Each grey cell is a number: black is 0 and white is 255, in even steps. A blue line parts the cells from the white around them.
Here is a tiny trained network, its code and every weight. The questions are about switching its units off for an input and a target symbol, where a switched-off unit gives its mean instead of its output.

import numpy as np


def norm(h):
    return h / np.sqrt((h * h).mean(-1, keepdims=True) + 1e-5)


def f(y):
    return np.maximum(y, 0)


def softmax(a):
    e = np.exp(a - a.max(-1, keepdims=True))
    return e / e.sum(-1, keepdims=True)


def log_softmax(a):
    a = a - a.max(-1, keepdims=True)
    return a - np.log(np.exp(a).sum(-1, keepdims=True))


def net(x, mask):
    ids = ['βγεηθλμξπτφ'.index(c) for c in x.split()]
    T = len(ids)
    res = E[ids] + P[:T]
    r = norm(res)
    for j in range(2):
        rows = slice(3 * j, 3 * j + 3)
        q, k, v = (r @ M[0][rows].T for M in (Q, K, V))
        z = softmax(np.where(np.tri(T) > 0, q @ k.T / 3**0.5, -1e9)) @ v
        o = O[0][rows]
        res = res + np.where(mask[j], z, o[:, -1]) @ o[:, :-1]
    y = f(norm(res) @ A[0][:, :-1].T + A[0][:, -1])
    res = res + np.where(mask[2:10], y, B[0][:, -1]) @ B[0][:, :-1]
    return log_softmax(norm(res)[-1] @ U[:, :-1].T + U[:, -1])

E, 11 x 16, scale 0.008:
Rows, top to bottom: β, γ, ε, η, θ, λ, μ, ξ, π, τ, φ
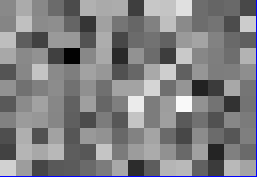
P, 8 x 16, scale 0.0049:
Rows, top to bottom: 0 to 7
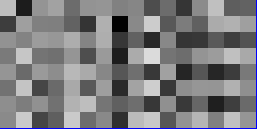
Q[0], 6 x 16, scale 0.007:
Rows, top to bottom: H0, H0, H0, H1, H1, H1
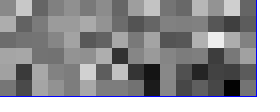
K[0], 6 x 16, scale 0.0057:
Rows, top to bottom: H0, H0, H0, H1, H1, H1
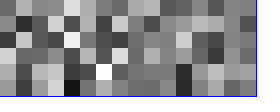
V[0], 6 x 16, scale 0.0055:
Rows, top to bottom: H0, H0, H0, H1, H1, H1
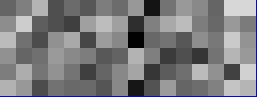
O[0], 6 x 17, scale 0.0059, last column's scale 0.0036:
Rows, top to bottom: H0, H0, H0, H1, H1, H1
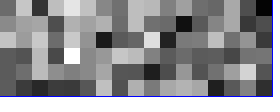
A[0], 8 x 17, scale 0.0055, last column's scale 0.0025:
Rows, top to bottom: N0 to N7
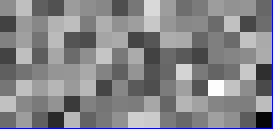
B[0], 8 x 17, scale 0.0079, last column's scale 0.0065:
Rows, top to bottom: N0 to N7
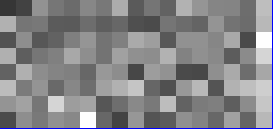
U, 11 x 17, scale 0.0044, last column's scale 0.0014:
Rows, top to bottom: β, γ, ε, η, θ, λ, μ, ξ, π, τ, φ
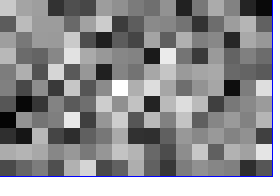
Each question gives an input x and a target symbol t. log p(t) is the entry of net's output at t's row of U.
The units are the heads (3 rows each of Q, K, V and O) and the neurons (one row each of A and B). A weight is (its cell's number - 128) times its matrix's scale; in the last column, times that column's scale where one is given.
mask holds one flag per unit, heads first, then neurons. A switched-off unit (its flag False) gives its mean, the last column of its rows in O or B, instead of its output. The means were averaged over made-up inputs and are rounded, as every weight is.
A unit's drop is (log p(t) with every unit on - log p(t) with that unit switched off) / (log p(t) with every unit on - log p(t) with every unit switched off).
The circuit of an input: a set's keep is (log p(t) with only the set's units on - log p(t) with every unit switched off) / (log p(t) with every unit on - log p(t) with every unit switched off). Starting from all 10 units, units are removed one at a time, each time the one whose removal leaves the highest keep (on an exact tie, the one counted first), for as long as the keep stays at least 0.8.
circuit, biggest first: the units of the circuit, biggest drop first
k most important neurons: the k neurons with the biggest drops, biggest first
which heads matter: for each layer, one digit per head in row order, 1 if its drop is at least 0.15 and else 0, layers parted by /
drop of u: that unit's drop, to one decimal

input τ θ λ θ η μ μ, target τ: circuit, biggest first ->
[H1; N5]
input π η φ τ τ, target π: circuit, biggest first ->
[H0]
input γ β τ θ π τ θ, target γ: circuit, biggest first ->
[H1; H0; N4]
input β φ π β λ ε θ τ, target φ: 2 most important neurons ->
[N7; N1]
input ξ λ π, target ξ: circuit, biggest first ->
[H0; H1; N4]
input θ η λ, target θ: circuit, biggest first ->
[H1; H0]
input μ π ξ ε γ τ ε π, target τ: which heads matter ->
01
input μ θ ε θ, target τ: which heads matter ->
01
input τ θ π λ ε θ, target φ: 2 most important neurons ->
[N7; N1]
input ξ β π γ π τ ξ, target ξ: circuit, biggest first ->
[H0; H1; N4]
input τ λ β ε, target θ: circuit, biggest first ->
[H1; N6]
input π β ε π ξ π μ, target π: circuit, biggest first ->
[H0; H1]
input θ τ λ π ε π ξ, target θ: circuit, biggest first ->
[H1; H0]
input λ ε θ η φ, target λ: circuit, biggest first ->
[H1]
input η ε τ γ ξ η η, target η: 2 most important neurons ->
[N3; N2]
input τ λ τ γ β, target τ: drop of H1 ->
1.3
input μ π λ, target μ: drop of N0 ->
0.0
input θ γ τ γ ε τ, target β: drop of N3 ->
0.1
